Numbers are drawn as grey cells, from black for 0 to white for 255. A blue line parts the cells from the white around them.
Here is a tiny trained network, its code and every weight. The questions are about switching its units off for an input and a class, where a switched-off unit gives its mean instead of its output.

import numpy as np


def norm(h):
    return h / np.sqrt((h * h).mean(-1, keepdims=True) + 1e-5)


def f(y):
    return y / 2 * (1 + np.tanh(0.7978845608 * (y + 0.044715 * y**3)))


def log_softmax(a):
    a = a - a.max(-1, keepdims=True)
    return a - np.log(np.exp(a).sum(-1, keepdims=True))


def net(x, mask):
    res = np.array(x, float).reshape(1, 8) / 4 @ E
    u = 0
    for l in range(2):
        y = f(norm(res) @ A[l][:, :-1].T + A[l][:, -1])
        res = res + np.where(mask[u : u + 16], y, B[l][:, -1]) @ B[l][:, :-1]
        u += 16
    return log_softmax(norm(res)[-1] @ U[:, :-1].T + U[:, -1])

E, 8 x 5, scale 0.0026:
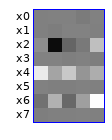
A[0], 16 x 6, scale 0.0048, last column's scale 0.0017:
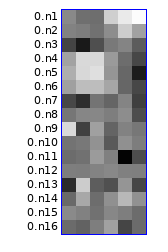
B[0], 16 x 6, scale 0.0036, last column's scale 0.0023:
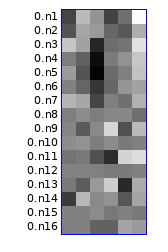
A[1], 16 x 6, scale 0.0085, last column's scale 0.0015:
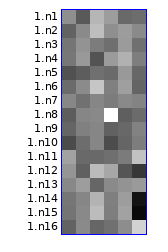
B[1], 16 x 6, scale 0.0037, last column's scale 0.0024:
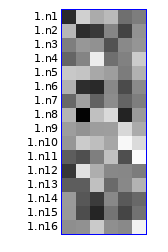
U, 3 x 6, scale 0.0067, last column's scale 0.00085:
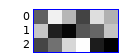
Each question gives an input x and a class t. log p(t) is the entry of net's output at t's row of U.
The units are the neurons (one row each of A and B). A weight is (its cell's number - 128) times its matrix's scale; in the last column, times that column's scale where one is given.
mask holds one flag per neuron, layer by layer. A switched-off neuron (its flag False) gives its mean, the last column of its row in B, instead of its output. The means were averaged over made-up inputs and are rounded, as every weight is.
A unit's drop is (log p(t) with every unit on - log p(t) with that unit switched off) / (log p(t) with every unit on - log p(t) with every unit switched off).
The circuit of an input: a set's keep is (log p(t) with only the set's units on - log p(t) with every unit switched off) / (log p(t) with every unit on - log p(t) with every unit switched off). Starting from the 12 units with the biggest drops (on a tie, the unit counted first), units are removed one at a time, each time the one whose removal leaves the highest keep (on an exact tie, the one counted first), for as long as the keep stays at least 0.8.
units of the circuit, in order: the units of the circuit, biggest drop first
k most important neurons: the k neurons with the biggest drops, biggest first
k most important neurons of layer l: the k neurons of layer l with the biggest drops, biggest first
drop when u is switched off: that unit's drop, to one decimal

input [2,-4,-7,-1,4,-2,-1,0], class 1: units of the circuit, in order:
[0.n5 0.n4]
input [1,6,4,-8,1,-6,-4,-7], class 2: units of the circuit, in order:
[0.n9 1.n1]
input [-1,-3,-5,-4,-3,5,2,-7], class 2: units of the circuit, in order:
[0.n13]
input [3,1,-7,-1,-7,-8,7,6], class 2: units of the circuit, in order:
[0.n13 1.n8]
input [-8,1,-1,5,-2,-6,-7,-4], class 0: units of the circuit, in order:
[1.n10 0.n11]
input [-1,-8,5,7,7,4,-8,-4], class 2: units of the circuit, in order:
[1.n1 0.n9]
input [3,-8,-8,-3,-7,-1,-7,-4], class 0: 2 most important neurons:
[0.n11 1.n10]
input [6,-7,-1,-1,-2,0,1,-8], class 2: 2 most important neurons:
[0.n13 1.n8]
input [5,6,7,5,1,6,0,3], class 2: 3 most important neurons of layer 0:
[0.n9 0.n11 0.n5]
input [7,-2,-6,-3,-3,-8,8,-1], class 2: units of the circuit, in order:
[0.n13 1.n8]
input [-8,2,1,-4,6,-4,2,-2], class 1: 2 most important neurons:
[0.n3 0.n7]
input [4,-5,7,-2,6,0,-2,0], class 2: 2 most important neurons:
[0.n9 1.n1]
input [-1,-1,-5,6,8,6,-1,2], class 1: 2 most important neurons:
[0.n5 0.n4]
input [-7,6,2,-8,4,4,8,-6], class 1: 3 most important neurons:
[1.n6 1.n2 1.n15]
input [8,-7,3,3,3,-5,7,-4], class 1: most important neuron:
[1.n6]
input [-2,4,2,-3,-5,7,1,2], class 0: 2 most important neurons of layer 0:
[0.n9 0.n5]
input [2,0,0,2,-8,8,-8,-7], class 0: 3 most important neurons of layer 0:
[0.n5 0.n4 0.n11]
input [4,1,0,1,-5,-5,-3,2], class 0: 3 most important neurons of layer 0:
[0.n5 0.n11 0.n4]
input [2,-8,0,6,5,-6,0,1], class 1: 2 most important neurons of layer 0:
[0.n5 0.n4]
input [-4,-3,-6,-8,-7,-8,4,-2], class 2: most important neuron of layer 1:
[1.n8]
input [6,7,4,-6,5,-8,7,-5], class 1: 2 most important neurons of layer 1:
[1.n6 1.n2]
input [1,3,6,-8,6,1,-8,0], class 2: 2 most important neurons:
[1.n1 1.n12]
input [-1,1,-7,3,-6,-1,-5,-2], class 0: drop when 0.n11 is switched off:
0.3
